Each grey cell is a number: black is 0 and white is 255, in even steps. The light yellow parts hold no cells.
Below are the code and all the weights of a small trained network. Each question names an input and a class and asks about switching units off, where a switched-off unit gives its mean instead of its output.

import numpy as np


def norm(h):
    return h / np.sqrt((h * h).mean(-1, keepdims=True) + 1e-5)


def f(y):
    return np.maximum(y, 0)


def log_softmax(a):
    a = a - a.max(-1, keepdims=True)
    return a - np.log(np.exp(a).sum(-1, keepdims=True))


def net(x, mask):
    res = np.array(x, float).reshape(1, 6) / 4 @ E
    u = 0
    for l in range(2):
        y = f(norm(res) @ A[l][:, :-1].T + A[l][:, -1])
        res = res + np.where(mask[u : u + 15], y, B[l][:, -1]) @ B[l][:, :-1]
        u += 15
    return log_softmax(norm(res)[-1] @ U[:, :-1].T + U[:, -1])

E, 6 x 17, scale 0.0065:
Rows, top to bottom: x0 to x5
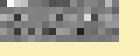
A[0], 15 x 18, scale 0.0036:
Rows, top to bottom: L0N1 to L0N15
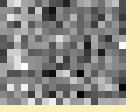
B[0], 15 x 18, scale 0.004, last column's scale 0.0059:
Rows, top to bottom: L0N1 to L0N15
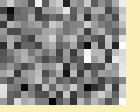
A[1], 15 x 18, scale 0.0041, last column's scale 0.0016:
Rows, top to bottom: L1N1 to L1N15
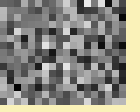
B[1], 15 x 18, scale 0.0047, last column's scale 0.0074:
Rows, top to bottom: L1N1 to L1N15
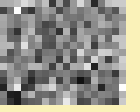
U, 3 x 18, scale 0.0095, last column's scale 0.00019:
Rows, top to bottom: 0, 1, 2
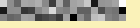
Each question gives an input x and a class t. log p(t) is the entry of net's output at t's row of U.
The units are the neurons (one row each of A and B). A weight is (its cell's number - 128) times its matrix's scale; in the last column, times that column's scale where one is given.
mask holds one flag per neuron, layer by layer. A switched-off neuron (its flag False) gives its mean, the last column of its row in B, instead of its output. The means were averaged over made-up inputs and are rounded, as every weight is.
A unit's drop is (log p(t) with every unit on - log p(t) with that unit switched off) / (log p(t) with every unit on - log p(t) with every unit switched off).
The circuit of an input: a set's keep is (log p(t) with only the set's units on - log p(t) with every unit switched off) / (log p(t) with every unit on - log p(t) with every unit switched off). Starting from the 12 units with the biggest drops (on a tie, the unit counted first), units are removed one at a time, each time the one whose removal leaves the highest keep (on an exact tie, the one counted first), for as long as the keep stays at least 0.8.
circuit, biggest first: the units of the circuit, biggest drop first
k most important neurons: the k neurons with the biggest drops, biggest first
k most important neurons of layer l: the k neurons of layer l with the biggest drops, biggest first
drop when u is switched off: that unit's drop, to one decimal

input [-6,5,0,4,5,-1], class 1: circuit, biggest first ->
L1N13
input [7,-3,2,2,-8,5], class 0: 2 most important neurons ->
L1N13, L0N13
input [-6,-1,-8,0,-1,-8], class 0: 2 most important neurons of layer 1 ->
L1N10, L1N7
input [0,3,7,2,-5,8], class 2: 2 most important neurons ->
L0N15, L0N11
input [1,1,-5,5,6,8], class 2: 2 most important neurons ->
L0N14, L0N9
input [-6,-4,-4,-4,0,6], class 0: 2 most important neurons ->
L1N10, L1N7
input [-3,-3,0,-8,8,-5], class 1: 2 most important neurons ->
L1N13, L0N9
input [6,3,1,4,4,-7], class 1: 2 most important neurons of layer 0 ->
L0N13, L0N15
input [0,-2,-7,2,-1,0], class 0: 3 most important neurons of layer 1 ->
L1N10, L1N7, L1N13
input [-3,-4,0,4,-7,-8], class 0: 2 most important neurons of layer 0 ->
L0N9, L0N8
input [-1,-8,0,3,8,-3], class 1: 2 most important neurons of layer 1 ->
L1N13, L1N10
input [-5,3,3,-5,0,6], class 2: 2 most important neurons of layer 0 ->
L0N1, L0N15
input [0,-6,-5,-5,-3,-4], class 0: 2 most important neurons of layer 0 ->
L0N7, L0N11
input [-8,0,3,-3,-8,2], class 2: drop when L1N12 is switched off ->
0.1
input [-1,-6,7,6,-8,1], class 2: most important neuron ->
L0N15
